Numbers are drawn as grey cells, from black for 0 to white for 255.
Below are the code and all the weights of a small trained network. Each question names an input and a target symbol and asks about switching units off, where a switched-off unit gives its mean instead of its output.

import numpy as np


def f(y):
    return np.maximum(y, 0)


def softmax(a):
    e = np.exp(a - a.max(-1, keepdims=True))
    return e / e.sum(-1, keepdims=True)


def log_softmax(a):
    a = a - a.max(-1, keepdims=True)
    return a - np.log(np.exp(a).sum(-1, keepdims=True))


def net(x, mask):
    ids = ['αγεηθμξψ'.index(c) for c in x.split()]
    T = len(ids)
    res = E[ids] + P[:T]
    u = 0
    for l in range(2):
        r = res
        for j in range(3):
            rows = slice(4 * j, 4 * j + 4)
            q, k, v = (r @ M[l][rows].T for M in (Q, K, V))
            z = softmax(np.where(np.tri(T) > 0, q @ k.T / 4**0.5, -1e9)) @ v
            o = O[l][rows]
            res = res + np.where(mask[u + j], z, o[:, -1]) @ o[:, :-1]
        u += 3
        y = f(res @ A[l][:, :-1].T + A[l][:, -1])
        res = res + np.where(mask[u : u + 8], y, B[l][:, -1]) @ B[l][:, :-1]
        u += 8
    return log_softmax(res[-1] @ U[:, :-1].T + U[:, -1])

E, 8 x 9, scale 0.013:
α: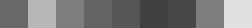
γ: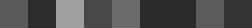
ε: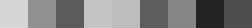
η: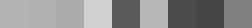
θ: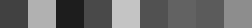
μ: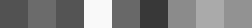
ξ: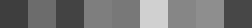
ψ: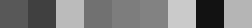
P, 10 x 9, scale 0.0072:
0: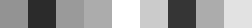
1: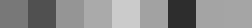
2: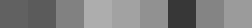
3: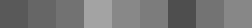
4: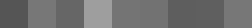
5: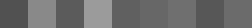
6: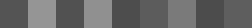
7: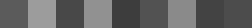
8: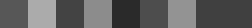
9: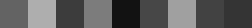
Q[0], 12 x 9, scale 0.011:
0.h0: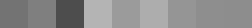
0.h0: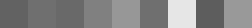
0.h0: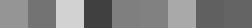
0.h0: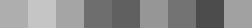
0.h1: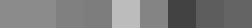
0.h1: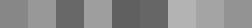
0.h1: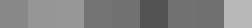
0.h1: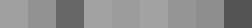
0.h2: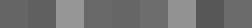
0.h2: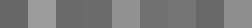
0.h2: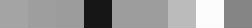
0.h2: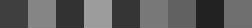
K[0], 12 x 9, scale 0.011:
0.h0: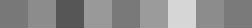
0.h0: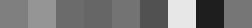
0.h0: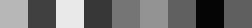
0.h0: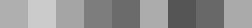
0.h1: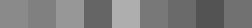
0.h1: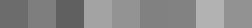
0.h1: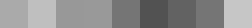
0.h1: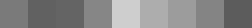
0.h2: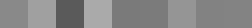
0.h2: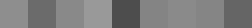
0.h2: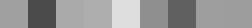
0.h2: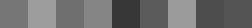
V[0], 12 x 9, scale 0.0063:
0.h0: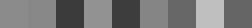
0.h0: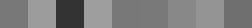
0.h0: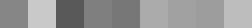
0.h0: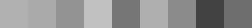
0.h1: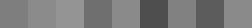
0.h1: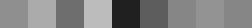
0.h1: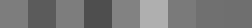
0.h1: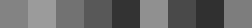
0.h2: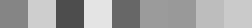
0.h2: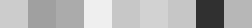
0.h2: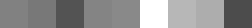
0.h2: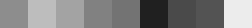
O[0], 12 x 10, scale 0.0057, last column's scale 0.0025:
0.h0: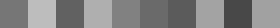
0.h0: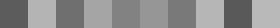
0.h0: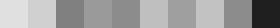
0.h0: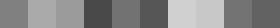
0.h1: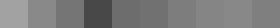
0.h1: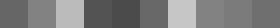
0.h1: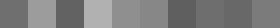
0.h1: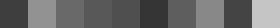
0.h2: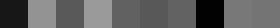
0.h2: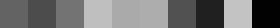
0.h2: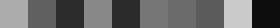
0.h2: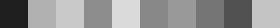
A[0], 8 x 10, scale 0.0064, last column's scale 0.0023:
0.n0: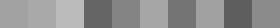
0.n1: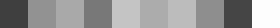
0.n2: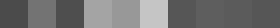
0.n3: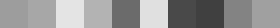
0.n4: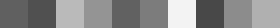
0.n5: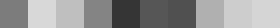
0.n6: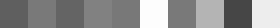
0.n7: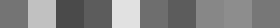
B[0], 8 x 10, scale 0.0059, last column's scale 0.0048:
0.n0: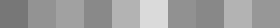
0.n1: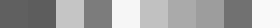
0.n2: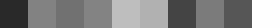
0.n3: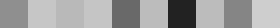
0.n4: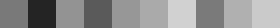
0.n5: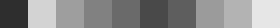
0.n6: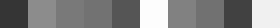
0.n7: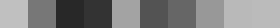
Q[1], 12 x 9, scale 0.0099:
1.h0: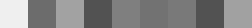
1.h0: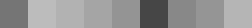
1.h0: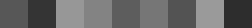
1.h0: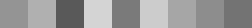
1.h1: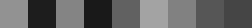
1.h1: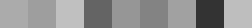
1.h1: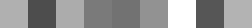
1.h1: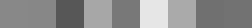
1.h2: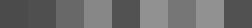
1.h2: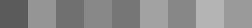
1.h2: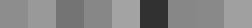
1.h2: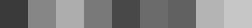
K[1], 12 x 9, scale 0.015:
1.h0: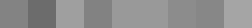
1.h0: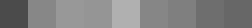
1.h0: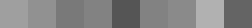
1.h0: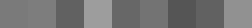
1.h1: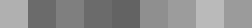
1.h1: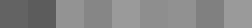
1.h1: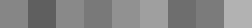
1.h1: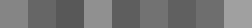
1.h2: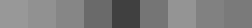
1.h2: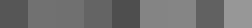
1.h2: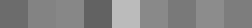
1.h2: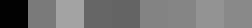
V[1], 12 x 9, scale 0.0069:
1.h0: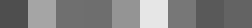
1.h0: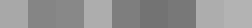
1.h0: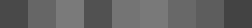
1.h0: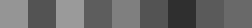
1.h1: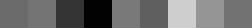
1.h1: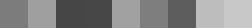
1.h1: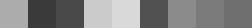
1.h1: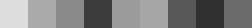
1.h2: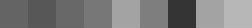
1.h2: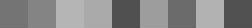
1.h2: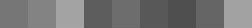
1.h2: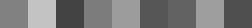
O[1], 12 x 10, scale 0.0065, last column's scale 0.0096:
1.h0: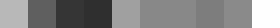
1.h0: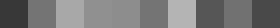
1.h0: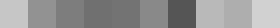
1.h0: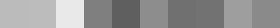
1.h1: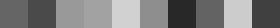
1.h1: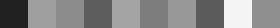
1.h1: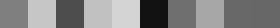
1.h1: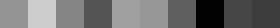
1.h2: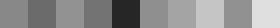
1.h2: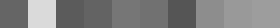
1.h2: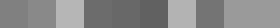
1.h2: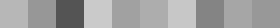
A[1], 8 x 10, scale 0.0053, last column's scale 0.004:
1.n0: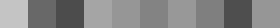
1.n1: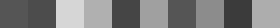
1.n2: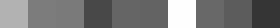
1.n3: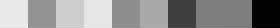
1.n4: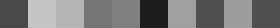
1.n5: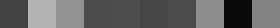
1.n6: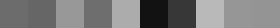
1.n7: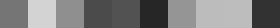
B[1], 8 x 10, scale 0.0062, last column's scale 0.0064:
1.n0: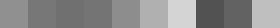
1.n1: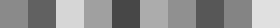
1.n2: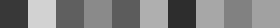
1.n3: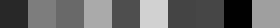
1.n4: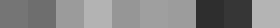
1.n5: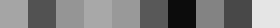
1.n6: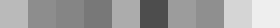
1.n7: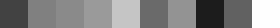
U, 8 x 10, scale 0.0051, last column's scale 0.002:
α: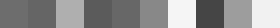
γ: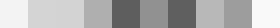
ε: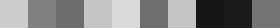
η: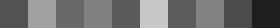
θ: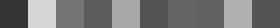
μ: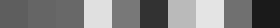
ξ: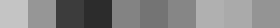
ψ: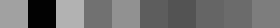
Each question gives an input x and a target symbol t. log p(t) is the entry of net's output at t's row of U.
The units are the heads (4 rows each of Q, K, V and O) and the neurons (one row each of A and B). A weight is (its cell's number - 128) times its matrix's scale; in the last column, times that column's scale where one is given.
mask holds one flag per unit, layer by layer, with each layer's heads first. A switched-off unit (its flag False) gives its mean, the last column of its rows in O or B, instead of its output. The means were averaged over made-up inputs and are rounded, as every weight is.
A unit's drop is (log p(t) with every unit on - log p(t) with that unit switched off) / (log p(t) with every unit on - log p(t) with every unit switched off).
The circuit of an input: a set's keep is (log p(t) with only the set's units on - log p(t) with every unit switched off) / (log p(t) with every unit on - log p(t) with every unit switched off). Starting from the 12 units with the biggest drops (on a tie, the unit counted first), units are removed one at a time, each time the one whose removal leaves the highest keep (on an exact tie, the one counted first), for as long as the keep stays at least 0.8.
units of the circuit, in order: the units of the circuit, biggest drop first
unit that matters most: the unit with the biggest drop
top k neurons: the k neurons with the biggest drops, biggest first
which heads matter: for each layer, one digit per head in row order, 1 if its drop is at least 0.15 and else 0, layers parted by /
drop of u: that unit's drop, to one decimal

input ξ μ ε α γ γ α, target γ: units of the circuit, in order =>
(0.h2 1.h0)
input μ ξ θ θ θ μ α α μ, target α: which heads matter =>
010 / 010
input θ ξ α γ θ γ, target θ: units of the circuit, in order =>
(1.h1 0.h2 0.h0 0.n7)
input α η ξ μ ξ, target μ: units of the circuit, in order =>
(1.h1 0.h0)
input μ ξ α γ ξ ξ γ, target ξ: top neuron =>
(0.n6)
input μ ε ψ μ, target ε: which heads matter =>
011 / 010
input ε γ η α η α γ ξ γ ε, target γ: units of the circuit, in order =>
(0.h0 1.h0)
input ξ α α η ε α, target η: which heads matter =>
001 / 010
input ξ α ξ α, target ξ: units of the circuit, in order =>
(1.h0 0.n6)
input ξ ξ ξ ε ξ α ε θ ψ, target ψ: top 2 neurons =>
(0.n4 0.n6)
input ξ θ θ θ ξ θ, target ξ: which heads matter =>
000 / 001
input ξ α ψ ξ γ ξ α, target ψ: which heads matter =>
101 / 001
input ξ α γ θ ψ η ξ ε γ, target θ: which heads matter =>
101 / 010
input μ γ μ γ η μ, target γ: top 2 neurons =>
(0.n4 0.n1)
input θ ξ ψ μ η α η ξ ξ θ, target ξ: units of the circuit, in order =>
(0.n6 0.n7 1.h0)
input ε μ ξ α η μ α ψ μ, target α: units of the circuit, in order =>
(0.h1 0.n5 1.h1)
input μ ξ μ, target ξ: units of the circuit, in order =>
(0.h1 0.n6 0.n2 1.h0)
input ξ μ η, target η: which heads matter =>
001 / 000
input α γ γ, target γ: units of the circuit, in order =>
(0.h2 1.h0)
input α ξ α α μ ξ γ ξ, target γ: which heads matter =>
001 / 100
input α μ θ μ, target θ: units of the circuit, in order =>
(0.h1 1.h1 0.n7)
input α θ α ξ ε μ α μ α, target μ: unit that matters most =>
0.h2
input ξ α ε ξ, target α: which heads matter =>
010 / 111
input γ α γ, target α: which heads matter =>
110 / 111
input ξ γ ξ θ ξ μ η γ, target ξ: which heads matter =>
111 / 101
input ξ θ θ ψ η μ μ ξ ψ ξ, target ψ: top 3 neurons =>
(0.n2 0.n4 1.n5)
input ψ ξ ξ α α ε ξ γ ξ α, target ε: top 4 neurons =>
(1.n7 1.n4 0.n5 1.n5)
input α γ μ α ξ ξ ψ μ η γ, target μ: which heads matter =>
111 / 110
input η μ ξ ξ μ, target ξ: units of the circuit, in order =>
(0.h1 0.n6 1.h0 0.n2)
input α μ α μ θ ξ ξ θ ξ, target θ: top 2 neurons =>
(0.n7 0.n6)
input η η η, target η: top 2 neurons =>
(0.n3 1.n6)
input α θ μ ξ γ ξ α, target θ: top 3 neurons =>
(1.n7 0.n5 0.n2)
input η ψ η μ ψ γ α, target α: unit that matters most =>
0.h1
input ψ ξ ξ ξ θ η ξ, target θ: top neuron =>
(0.n7)
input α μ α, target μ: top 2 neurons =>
(0.n2 0.n7)
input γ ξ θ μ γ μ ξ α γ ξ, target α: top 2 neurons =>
(0.n1 0.n5)
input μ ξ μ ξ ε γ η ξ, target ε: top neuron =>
(0.n5)
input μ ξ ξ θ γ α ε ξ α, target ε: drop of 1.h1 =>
0.5
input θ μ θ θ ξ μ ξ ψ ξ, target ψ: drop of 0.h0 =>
0.4
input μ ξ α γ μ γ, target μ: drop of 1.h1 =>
0.8
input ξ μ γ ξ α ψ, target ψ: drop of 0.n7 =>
0.0
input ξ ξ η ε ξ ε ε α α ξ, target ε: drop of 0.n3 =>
0.1
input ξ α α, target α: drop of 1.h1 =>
0.5
